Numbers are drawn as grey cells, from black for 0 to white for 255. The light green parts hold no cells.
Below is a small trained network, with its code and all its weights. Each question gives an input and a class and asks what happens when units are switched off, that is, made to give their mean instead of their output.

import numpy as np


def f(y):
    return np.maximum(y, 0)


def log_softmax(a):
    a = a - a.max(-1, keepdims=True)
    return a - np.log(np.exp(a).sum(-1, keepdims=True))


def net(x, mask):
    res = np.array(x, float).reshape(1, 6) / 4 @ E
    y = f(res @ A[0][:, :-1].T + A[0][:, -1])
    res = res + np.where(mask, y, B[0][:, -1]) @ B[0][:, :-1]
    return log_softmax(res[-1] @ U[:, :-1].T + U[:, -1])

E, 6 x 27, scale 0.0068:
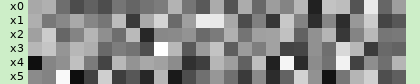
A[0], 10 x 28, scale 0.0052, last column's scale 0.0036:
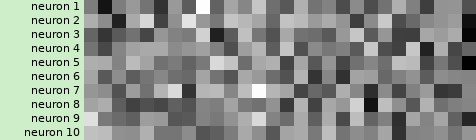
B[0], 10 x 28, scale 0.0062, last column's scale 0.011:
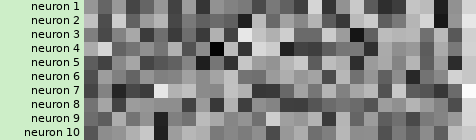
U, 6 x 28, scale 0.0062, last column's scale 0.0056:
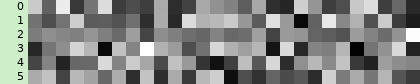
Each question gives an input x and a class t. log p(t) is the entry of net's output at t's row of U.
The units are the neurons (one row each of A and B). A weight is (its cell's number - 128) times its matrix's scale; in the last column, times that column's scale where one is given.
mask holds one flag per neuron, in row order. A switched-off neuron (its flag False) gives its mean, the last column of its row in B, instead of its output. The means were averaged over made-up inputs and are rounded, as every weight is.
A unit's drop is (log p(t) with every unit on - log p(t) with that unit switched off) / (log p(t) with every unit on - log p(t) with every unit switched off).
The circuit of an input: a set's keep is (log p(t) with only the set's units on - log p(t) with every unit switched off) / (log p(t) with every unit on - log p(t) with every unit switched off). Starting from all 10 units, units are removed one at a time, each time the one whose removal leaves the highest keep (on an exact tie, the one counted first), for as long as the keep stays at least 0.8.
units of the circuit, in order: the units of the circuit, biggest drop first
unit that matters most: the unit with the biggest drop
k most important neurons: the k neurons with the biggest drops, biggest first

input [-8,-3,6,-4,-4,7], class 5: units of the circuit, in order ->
neuron 4; neuron 2
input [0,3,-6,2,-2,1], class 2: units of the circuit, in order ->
neuron 2; neuron 1
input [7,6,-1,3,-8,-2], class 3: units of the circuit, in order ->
neuron 9
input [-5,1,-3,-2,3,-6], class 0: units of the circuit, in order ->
neuron 1; neuron 2
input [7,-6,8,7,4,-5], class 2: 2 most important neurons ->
neuron 2; neuron 3
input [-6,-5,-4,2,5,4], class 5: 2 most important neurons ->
neuron 7; neuron 4
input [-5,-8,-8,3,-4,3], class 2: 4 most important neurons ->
neuron 7; neuron 1; neuron 6; neuron 2
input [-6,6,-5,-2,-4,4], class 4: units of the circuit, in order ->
neuron 7; neuron 2
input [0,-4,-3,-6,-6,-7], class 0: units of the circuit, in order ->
neuron 2; neuron 1
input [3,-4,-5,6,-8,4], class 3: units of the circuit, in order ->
neuron 6; neuron 9
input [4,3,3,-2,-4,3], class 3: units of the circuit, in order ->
neuron 9; neuron 2; neuron 1
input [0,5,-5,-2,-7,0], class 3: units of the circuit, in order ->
neuron 9; neuron 6
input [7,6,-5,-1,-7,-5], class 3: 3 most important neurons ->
neuron 9; neuron 6; neuron 10
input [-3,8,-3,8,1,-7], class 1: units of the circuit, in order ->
neuron 5
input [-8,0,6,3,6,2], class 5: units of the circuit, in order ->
neuron 4; neuron 9
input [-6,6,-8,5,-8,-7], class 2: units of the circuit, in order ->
neuron 1; neuron 7; neuron 9
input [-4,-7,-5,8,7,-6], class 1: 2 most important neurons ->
neuron 5; neuron 7
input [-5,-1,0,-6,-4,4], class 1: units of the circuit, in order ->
neuron 3; neuron 2
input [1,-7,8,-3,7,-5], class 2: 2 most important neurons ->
neuron 2; neuron 7
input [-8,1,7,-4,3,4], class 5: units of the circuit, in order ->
neuron 4; neuron 1
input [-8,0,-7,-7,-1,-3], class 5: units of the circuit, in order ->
neuron 4
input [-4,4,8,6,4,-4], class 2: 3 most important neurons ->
neuron 2; neuron 3; neuron 1
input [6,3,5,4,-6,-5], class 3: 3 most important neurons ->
neuron 9; neuron 10; neuron 1
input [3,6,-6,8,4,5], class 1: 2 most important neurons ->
neuron 5; neuron 2
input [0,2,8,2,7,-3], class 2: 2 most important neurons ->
neuron 2; neuron 9
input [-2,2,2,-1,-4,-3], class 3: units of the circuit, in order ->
neuron 9; neuron 10
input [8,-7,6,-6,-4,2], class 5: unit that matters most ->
neuron 8
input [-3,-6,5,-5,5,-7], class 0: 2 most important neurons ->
neuron 2; neuron 7
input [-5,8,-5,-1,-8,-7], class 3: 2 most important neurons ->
neuron 9; neuron 6
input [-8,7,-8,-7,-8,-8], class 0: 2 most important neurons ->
neuron 1; neuron 2
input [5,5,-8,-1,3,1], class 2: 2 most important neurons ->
neuron 2; neuron 1
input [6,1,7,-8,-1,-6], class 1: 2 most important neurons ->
neuron 3; neuron 1
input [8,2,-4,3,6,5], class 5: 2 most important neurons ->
neuron 8; neuron 2
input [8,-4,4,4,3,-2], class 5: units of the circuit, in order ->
neuron 8
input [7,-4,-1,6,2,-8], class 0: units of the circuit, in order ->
neuron 2; neuron 1
